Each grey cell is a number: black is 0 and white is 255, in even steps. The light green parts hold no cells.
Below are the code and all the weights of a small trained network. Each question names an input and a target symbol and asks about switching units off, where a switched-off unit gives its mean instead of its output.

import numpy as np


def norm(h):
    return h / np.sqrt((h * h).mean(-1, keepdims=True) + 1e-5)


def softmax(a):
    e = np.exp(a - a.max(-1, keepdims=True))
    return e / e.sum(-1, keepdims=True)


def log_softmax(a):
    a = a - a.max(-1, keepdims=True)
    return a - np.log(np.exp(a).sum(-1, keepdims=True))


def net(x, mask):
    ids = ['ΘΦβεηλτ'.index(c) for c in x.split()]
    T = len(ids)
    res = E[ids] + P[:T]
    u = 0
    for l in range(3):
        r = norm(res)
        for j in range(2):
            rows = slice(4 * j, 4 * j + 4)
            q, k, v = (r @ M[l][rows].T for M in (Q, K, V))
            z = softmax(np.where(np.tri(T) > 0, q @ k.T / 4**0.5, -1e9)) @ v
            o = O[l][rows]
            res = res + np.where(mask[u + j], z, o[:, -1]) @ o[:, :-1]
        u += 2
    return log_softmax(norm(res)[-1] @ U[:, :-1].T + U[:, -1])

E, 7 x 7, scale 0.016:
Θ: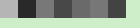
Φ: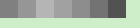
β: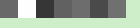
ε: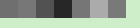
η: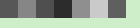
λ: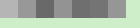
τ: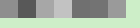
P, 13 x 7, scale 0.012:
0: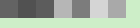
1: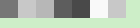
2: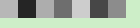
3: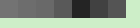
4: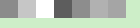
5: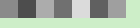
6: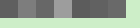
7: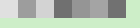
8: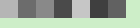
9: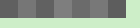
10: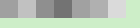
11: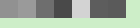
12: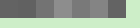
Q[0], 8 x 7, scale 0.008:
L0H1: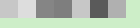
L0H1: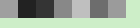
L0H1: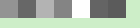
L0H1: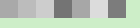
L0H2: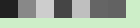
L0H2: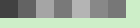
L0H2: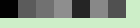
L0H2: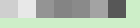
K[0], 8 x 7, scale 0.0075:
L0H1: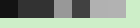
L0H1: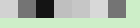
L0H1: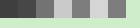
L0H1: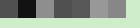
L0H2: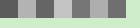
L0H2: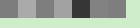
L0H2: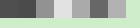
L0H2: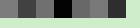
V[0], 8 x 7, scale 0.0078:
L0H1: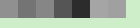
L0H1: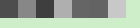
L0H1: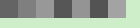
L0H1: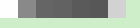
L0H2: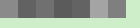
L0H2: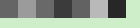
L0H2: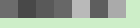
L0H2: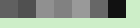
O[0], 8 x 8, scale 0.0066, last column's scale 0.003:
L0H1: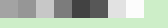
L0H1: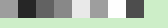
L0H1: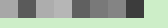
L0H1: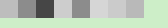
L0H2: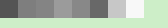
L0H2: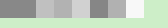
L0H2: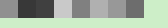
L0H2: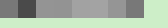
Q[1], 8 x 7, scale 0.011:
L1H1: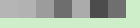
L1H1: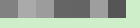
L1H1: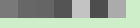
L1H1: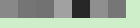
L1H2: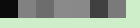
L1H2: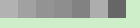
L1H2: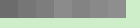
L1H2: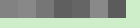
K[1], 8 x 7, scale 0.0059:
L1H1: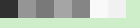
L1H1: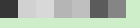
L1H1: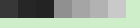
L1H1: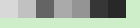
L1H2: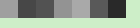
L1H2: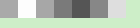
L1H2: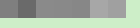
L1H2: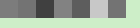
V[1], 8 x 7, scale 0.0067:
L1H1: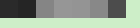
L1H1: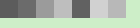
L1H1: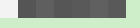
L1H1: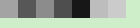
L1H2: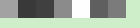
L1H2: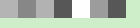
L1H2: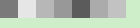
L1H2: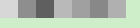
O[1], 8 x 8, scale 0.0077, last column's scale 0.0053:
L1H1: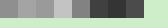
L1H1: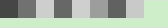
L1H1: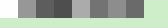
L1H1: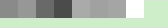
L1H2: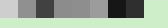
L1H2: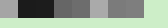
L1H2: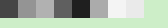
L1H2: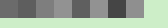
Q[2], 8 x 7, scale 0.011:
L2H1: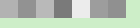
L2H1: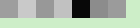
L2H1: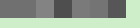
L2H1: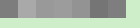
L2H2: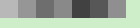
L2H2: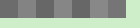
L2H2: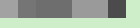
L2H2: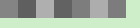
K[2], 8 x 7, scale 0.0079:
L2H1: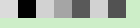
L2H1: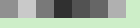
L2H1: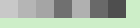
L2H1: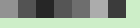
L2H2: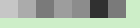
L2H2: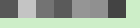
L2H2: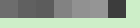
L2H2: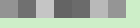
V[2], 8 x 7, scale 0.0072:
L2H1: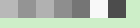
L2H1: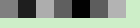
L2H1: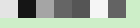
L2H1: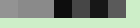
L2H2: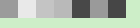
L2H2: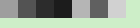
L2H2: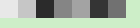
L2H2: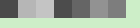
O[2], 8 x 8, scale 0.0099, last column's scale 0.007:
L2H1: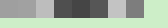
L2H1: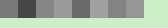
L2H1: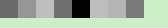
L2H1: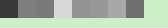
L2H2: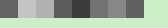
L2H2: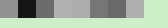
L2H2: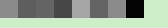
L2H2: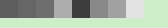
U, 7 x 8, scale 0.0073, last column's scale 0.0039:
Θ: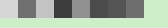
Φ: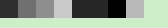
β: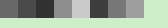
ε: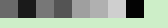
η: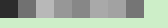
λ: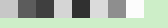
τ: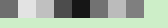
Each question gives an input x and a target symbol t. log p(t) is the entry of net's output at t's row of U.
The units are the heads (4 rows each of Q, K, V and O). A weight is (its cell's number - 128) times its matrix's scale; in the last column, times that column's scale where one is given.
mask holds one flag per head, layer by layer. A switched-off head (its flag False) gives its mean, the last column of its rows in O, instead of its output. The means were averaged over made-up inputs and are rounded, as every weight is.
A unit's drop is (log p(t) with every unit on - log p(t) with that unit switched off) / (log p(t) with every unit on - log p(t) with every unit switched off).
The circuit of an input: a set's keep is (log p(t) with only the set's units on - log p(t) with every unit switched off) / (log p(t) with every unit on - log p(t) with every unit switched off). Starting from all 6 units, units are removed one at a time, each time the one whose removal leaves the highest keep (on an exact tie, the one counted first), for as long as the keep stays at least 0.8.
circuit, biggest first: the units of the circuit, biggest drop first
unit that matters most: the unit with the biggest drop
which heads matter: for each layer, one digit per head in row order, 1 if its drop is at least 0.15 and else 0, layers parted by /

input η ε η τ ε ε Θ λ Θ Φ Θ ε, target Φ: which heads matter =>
11 / 10 / 00
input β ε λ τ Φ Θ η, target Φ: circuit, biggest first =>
(L0H1 L1H2 L0H2)
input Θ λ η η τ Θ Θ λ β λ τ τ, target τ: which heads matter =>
01 / 01 / 10
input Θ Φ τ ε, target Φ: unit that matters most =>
L0H1
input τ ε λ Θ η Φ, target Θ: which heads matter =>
10 / 01 / 10
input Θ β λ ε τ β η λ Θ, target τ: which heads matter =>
01 / 01 / 10
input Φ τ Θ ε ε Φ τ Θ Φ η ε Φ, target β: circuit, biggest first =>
(L1H2 L0H1)
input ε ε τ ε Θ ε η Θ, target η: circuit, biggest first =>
(L0H2 L1H1)
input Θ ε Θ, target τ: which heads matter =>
11 / 01 / 10
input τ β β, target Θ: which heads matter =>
10 / 00 / 10
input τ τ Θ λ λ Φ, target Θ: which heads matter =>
11 / 01 / 10
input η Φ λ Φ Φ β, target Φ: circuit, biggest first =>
(L1H1 L0H1)
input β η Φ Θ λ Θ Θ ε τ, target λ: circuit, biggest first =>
(L1H2 L2H1)
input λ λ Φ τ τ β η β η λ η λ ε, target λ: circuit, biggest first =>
(L0H1)
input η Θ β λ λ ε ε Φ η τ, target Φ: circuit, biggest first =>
(L0H1 L0H2 L1H1 L2H1)
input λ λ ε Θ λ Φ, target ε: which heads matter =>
11 / 10 / 01
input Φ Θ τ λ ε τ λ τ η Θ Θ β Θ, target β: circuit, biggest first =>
(L2H1 L0H2)
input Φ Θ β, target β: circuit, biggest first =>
(L0H1 L1H2)
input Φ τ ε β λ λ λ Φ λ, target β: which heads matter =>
10 / 01 / 00
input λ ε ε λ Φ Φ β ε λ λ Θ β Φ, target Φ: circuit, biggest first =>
(L0H1)
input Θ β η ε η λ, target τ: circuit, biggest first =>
(L2H1 L1H2)
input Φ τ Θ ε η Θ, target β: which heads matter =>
10 / 01 / 10
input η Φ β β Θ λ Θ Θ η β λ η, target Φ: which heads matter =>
11 / 11 / 00
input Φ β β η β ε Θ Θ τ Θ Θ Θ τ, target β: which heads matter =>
00 / 01 / 11
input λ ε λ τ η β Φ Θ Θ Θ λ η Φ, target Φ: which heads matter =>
10 / 00 / 00
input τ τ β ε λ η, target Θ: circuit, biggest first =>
(L0H1 L1H2 L2H1)
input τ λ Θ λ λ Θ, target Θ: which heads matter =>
11 / 01 / 10
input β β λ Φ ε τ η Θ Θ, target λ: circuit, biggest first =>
(L2H1 L2H2)
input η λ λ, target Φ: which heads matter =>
11 / 10 / 00
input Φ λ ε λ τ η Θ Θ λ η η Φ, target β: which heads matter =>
10 / 01 / 10
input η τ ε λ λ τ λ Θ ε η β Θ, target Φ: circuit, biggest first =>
(L1H1 L0H2 L0H1)
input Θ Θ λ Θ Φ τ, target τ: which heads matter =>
01 / 11 / 10
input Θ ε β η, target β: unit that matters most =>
L1H1
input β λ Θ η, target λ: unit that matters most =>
L1H1
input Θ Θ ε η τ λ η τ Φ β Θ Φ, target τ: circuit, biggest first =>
(L2H1 L1H2)
